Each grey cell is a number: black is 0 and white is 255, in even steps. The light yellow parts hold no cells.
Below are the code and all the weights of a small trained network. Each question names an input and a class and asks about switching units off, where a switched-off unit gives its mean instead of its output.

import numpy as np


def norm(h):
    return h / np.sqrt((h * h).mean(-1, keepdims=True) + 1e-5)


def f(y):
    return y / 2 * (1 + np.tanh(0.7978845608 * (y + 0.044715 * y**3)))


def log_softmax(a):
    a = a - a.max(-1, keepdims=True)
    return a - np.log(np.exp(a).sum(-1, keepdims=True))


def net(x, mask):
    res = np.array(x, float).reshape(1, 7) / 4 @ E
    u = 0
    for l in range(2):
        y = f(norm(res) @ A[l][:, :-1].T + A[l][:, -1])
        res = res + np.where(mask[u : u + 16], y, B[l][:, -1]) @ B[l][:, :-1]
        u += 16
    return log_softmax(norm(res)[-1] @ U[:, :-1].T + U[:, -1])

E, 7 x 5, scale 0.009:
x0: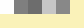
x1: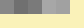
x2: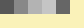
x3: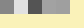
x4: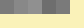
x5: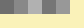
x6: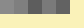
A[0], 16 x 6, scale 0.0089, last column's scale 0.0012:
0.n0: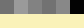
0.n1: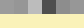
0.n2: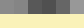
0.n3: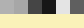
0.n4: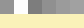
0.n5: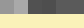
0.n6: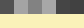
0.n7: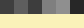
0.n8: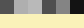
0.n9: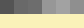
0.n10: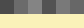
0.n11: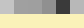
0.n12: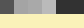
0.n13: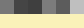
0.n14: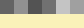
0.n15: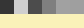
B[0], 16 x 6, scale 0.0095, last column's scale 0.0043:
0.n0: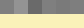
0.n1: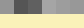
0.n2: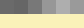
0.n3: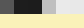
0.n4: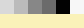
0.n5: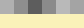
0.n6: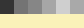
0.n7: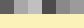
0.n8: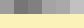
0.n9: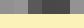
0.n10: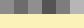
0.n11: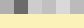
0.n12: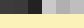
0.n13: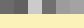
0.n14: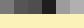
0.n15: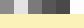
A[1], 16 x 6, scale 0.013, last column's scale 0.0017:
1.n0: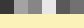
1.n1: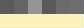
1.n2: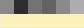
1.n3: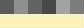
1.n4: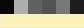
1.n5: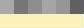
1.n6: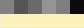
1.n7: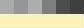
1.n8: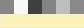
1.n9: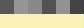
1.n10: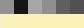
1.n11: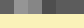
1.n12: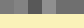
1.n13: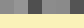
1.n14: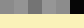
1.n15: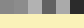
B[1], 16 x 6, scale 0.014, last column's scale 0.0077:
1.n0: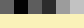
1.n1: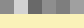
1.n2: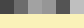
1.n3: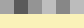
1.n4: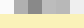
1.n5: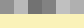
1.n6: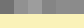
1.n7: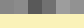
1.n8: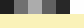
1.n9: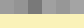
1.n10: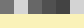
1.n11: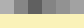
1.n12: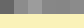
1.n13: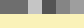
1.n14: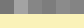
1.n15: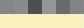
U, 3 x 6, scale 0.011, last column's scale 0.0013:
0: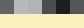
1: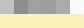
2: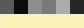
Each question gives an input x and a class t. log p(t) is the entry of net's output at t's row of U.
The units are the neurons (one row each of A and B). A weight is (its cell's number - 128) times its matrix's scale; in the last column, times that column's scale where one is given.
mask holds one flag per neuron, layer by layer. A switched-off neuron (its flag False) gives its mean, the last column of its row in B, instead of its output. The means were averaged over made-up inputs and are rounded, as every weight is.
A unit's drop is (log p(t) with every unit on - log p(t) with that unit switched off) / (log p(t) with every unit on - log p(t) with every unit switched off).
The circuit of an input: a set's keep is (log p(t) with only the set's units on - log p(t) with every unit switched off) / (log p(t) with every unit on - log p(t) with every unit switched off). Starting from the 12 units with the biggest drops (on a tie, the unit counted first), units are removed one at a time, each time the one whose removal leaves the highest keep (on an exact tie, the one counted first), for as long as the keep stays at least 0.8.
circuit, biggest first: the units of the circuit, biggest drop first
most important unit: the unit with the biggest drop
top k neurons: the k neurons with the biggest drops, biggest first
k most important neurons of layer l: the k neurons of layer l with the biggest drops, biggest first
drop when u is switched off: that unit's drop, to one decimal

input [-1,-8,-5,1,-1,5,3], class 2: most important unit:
0.n3
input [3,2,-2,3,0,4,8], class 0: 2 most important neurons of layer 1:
1.n8, 1.n4
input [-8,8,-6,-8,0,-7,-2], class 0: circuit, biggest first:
1.n1, 1.n0
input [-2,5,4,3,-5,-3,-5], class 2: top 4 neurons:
1.n0, 0.n12, 1.n10, 0.n6
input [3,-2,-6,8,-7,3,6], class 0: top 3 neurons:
1.n8, 0.n4, 1.n0
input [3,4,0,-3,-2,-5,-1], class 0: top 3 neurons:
1.n10, 1.n4, 0.n15
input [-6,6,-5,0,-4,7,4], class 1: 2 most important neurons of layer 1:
1.n4, 1.n0
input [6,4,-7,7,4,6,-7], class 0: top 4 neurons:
1.n8, 0.n4, 1.n4, 1.n0
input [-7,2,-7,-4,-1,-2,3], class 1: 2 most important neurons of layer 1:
1.n8, 1.n4
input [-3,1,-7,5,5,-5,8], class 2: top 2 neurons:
0.n3, 1.n10
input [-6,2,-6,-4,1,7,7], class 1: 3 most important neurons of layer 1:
1.n8, 1.n0, 1.n1
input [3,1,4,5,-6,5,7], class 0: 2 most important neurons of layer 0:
0.n4, 0.n3
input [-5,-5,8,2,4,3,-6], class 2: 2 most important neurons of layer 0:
0.n12, 0.n8
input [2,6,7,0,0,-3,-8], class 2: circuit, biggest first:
1.n0
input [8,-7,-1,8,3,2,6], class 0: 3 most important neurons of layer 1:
1.n8, 1.n4, 1.n3
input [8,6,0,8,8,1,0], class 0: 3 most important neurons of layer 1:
1.n8, 1.n4, 1.n3
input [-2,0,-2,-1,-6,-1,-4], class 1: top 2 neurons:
0.n7, 1.n8
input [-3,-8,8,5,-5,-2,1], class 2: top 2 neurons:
1.n0, 0.n12
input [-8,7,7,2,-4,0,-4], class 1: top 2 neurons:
1.n4, 0.n3
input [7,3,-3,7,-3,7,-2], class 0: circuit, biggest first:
1.n8
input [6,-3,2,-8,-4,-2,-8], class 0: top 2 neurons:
1.n10, 1.n4
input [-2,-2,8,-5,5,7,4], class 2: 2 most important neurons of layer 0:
0.n12, 0.n4
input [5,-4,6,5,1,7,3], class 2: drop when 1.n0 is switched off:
1.0
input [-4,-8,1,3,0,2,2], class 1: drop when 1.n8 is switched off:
-0.1
